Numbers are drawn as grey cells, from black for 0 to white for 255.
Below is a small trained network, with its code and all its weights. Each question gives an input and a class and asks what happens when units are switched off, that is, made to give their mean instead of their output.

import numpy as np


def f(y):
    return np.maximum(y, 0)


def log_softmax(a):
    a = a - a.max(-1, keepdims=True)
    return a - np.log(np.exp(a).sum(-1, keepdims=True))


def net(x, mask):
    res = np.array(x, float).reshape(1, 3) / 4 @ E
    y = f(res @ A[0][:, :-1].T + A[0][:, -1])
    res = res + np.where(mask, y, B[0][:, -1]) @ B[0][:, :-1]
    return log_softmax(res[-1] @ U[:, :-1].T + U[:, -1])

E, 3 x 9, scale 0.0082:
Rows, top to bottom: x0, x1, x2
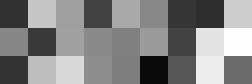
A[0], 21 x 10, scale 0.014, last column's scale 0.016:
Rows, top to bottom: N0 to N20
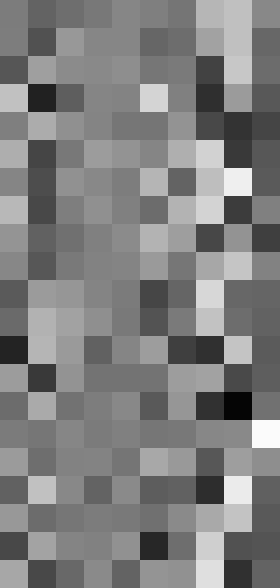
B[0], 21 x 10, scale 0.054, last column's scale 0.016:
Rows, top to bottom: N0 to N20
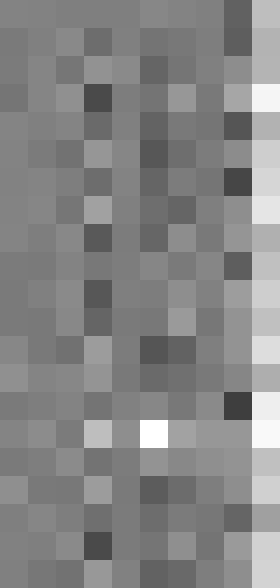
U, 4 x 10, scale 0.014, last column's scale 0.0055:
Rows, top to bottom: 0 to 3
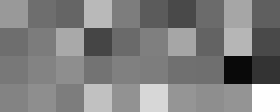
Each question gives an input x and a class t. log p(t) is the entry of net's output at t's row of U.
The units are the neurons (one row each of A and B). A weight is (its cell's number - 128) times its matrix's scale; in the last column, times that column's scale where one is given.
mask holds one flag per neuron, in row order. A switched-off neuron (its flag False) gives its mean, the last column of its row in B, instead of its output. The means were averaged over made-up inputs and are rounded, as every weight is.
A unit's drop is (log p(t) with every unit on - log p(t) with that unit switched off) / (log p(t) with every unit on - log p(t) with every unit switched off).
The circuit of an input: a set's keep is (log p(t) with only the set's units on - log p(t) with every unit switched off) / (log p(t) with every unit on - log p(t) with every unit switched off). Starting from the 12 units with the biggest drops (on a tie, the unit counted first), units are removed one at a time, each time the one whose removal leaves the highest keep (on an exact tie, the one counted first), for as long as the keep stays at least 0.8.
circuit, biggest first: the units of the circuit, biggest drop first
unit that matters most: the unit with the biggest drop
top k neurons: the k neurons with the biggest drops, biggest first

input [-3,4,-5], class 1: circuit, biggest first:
(N3)
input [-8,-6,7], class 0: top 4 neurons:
(N7, N5, N20, N3)
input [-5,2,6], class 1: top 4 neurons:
(N19, N10, N11, N12)
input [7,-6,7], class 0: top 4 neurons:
(N12, N17, N3, N2)
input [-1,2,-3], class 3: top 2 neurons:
(N19, N10)
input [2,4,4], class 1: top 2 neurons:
(N14, N10)
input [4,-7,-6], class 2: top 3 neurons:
(N14, N4, N19)
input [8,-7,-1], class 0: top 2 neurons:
(N12, N17)
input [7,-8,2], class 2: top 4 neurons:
(N14, N4, N7, N20)
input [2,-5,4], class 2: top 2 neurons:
(N14, N3)
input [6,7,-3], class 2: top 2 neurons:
(N6, N9)
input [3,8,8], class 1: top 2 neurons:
(N10, N19)
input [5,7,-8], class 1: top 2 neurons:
(N3, N14)
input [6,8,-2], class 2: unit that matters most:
N6
